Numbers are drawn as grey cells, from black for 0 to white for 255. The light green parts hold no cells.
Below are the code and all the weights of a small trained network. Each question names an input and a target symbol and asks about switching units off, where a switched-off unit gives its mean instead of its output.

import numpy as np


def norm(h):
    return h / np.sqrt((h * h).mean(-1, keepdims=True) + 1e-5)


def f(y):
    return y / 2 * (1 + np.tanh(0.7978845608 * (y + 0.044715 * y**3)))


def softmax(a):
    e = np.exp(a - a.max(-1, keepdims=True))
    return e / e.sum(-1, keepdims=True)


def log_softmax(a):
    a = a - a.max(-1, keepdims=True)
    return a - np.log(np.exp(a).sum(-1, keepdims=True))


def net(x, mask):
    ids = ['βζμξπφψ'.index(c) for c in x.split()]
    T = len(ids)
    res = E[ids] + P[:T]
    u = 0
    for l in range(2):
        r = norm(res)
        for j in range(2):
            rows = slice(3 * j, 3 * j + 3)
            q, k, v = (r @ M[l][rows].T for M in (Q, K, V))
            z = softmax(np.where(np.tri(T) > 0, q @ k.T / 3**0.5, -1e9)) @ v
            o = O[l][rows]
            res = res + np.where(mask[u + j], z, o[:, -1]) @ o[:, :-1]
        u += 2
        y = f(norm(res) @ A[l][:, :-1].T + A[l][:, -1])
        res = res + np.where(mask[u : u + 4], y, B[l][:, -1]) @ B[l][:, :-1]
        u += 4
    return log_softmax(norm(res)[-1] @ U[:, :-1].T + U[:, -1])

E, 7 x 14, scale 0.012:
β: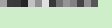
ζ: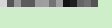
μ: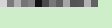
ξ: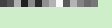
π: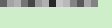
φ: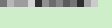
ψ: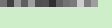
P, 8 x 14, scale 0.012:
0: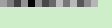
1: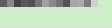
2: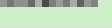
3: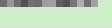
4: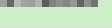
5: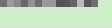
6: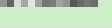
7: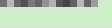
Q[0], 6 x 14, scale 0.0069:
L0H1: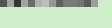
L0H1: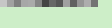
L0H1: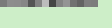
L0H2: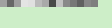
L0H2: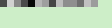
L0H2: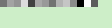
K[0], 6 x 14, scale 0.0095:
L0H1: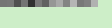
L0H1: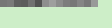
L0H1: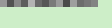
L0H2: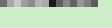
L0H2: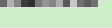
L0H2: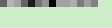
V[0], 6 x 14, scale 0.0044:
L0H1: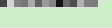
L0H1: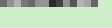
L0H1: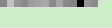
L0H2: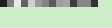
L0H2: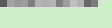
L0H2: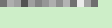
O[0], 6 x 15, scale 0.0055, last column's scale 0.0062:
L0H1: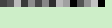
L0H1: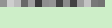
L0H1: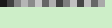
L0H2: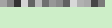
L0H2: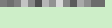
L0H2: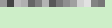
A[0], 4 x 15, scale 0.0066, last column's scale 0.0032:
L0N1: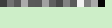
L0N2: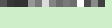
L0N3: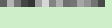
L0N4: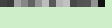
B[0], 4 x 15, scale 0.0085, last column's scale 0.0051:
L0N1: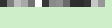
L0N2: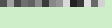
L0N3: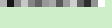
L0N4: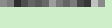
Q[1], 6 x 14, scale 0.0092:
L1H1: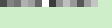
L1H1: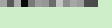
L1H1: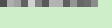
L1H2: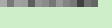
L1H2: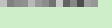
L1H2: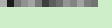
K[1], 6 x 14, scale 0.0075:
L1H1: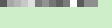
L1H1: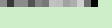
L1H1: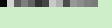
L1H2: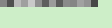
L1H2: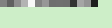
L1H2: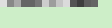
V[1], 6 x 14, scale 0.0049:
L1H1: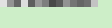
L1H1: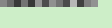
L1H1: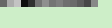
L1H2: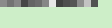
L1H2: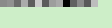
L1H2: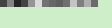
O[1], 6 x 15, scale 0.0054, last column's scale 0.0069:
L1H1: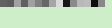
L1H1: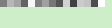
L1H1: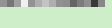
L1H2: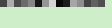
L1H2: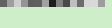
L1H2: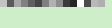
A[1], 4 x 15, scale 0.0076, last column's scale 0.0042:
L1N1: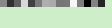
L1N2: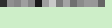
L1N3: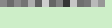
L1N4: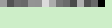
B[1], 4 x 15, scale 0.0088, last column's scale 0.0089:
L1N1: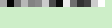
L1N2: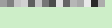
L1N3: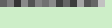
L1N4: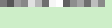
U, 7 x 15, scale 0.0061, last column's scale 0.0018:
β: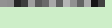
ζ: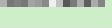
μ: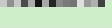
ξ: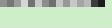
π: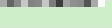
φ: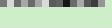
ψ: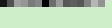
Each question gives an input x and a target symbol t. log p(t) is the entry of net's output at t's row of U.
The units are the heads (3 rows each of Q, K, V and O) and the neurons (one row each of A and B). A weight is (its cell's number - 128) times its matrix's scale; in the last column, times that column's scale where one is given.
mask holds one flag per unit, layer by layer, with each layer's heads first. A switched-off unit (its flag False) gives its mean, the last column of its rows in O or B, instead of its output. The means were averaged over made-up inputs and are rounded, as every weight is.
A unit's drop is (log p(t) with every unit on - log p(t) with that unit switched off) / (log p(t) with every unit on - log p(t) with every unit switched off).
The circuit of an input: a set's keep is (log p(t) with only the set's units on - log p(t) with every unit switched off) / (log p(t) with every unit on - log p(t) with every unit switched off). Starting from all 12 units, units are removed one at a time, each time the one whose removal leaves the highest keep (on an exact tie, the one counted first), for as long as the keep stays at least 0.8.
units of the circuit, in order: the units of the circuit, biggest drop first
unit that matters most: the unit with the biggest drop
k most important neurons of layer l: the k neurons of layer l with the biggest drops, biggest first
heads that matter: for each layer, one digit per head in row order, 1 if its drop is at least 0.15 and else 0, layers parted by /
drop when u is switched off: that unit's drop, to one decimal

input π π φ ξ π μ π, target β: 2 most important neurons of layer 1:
[L1N1; L1N4]
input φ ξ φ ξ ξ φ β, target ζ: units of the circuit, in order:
[L1H2; L1N4; L1N1]
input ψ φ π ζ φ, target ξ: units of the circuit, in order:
[L1N1]
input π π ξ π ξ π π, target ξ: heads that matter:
01 / 00
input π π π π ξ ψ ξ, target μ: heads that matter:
10 / 10
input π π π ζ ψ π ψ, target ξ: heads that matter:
01 / 01
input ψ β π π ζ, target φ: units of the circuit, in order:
[L1H2; L0N3; L1N1]
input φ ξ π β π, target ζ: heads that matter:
10 / 01
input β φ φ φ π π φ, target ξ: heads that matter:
01 / 00
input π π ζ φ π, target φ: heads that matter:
00 / 01
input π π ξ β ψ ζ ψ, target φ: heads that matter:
11 / 01
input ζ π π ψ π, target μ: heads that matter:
10 / 00
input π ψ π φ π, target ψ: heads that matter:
10 / 00
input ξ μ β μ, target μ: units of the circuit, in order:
[L0H1; L1N1]
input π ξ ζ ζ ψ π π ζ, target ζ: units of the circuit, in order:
[L1N4]
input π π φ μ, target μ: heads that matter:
00 / 00
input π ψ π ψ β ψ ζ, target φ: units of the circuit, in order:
[L1H2; L1N1; L0N3]
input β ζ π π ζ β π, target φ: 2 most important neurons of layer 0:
[L0N4; L0N2]
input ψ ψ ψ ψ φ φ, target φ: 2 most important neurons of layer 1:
[L1N1; L1N3]
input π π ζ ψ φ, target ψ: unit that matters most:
L1H1
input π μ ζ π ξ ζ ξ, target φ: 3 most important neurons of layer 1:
[L1N3; L1N1; L1N2]
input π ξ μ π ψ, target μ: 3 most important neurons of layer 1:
[L1N1; L1N2; L1N3]
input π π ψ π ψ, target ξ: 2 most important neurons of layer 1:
[L1N1; L1N3]
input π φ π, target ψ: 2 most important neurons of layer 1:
[L1N1; L1N2]
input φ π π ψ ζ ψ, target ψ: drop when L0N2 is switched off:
0.1
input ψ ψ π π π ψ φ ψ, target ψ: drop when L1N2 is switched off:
0.0
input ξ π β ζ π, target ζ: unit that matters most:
L1H2
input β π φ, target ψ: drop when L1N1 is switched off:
0.4
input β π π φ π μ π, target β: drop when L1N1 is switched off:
0.2
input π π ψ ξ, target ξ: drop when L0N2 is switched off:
0.9
